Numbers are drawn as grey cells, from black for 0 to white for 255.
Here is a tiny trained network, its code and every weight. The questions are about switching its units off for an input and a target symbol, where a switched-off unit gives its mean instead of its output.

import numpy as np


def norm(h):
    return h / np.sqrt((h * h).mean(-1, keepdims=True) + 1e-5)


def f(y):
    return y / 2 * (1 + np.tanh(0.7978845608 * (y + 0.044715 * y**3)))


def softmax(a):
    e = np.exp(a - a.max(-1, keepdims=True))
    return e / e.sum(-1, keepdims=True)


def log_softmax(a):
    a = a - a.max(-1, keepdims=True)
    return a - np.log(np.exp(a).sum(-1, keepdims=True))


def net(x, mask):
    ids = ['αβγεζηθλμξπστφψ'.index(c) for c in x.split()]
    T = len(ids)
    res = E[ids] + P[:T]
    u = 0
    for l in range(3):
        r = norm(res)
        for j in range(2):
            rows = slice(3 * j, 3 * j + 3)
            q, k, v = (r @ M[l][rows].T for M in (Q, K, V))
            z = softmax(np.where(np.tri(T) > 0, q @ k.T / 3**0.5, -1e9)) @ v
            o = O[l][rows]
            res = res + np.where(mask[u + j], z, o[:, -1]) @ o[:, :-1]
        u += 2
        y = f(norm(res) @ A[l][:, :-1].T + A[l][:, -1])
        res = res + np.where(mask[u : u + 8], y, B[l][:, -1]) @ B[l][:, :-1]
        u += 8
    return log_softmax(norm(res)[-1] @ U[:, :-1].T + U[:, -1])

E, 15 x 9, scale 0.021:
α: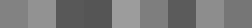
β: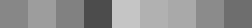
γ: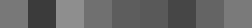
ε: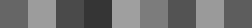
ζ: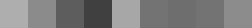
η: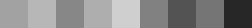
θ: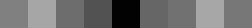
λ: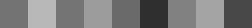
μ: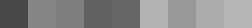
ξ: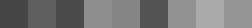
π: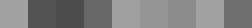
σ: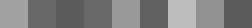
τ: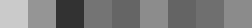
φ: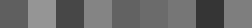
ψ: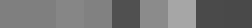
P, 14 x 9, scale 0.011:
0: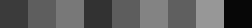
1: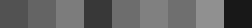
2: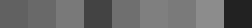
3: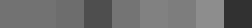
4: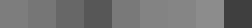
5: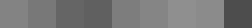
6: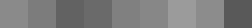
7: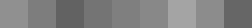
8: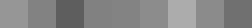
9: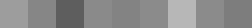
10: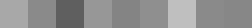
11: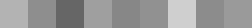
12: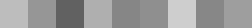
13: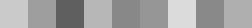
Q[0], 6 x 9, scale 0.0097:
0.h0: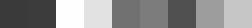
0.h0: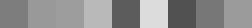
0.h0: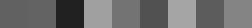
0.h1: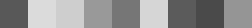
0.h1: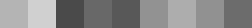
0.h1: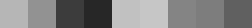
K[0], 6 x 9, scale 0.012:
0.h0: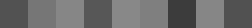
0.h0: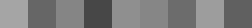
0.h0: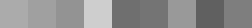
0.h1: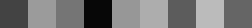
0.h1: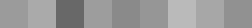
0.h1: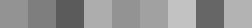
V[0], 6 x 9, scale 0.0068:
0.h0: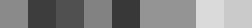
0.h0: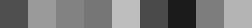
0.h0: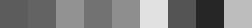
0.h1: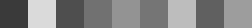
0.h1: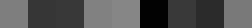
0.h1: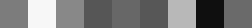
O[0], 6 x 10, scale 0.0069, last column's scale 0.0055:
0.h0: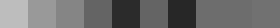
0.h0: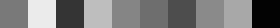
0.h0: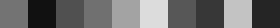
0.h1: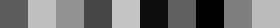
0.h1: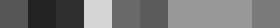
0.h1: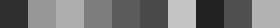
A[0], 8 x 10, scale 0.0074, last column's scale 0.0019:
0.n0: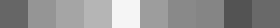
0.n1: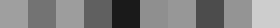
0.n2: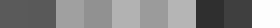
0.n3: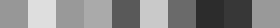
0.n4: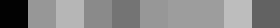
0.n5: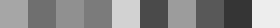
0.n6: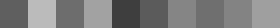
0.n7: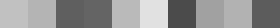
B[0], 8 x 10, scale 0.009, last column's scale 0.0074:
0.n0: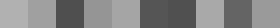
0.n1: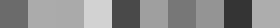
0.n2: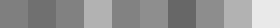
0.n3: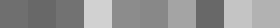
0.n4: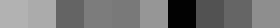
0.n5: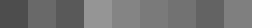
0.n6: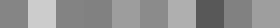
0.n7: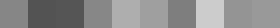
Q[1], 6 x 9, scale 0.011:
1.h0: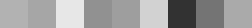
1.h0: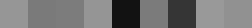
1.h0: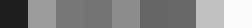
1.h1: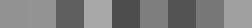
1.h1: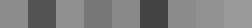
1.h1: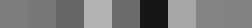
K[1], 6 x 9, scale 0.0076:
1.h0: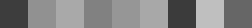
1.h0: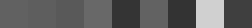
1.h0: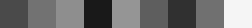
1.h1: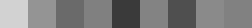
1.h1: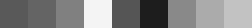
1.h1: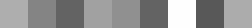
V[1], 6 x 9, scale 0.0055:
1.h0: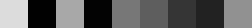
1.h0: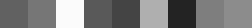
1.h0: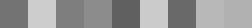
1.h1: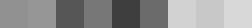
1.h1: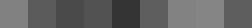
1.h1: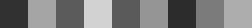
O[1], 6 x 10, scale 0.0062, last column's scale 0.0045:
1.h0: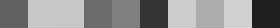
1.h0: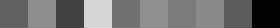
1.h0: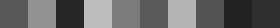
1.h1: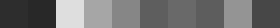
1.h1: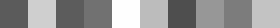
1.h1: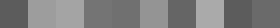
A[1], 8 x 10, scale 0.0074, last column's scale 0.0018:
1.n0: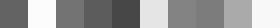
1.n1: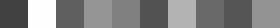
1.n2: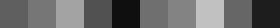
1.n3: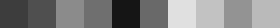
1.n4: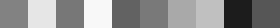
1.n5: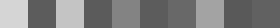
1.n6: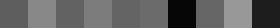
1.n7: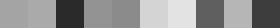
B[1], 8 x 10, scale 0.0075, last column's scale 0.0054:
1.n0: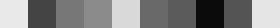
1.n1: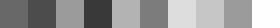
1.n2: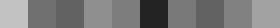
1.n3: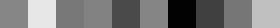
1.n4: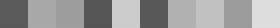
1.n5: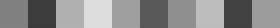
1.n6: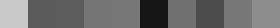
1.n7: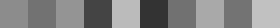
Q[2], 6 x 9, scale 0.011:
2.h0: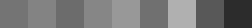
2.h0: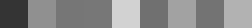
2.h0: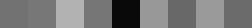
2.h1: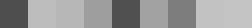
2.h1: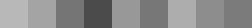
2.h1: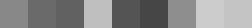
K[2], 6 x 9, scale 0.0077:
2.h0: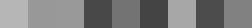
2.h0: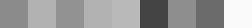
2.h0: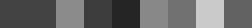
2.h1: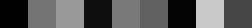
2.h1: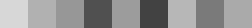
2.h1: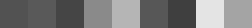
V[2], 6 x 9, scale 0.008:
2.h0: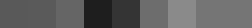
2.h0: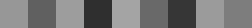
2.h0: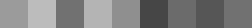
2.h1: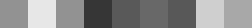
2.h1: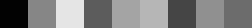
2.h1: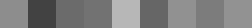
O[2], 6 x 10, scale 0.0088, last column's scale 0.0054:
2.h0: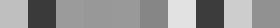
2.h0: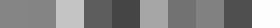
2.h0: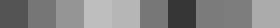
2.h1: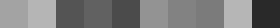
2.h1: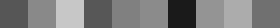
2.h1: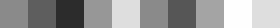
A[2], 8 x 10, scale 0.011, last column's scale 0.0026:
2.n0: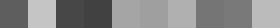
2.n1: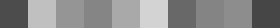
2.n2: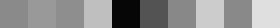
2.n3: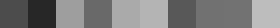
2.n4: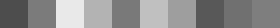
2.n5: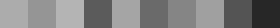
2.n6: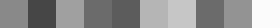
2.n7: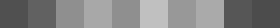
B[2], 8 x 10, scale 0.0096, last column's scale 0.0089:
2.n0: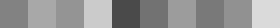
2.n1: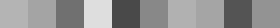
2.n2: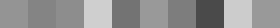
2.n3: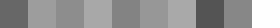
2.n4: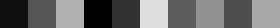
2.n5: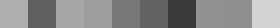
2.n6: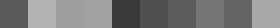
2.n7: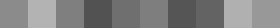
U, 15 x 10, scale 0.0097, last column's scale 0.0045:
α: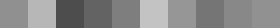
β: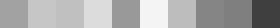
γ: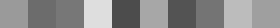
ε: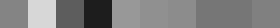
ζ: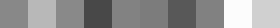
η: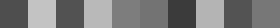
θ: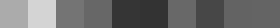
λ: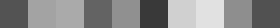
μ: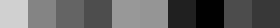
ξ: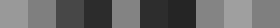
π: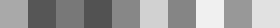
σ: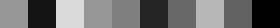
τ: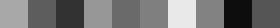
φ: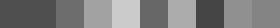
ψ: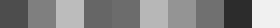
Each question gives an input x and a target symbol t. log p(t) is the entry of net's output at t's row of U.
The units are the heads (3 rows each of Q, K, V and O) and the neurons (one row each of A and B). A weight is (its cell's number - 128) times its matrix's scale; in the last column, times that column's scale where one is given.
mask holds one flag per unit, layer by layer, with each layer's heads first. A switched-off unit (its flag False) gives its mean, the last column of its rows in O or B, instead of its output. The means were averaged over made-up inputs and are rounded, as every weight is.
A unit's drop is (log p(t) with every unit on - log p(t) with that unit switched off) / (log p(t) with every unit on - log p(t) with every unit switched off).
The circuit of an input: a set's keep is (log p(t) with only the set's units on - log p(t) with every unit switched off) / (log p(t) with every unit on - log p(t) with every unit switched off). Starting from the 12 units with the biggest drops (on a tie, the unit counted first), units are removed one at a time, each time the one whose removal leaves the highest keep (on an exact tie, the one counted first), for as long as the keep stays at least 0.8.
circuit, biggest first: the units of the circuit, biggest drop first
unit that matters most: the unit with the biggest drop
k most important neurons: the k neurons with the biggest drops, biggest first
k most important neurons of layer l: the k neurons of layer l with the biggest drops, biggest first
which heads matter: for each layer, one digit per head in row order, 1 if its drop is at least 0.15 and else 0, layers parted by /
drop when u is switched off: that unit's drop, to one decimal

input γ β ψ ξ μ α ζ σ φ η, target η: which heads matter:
00 / 00 / 10
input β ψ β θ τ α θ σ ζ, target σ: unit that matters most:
1.n5
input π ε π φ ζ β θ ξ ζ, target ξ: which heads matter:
11 / 01 / 00
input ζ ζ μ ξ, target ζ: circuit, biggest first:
[1.h0 2.h1]
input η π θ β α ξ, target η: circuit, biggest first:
[0.h0 2.h0]
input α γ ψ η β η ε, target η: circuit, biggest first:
[2.h0 2.n1]
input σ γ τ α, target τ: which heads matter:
11 / 00 / 01
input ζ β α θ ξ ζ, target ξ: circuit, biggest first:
[0.h1 0.h0]
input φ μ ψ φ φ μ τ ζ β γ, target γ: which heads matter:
01 / 00 / 00
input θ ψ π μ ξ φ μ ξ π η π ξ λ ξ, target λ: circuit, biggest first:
[0.h0 1.n1]
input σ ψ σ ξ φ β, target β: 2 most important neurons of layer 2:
[2.n1 2.n0]
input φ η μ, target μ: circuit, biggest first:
[1.n0 0.n4]
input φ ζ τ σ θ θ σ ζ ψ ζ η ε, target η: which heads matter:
00 / 11 / 10
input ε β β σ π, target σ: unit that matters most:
0.h0
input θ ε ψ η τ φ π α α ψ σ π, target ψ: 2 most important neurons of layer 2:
[2.n4 2.n3]
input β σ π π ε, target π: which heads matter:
01 / 00 / 00
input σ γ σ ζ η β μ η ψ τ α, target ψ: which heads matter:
11 / 00 / 01
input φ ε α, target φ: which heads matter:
00 / 00 / 00
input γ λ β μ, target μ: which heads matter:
00 / 00 / 00
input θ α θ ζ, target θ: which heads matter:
00 / 00 / 01
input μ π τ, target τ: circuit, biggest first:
[2.h1]
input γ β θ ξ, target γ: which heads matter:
01 / 00 / 00
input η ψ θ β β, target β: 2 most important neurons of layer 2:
[2.n0 2.n1]
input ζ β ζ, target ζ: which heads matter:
10 / 10 / 01
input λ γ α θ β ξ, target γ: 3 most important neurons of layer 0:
[0.n1 0.n5 0.n0]
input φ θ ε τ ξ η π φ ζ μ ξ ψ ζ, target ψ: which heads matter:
10 / 00 / 00
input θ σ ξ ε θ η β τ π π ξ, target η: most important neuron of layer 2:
[2.n1]
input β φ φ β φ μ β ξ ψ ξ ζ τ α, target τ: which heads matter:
10 / 00 / 01
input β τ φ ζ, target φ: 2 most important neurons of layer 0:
[0.n6 0.n5]
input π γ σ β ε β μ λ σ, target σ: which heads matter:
10 / 10 / 00
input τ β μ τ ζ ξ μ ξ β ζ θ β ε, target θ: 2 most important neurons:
[2.n0 1.n7]
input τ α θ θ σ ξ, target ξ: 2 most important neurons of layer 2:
[2.n3 2.n0]
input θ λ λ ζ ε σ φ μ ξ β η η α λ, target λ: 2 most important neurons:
[1.n1 1.n4]
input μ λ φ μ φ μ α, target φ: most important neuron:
[1.n3]
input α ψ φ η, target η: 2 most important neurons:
[0.n0 1.n0]
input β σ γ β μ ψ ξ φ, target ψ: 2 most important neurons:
[2.n4 0.n1]
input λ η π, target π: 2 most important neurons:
[1.n0 2.n7]
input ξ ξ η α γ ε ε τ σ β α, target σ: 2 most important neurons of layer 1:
[1.n5 1.n0]
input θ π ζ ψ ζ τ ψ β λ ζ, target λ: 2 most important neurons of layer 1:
[1.n0 1.n3]
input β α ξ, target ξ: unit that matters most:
0.h1
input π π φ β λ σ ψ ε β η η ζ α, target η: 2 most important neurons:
[0.n3 2.n1]
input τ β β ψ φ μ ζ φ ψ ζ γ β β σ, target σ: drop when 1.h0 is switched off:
0.1
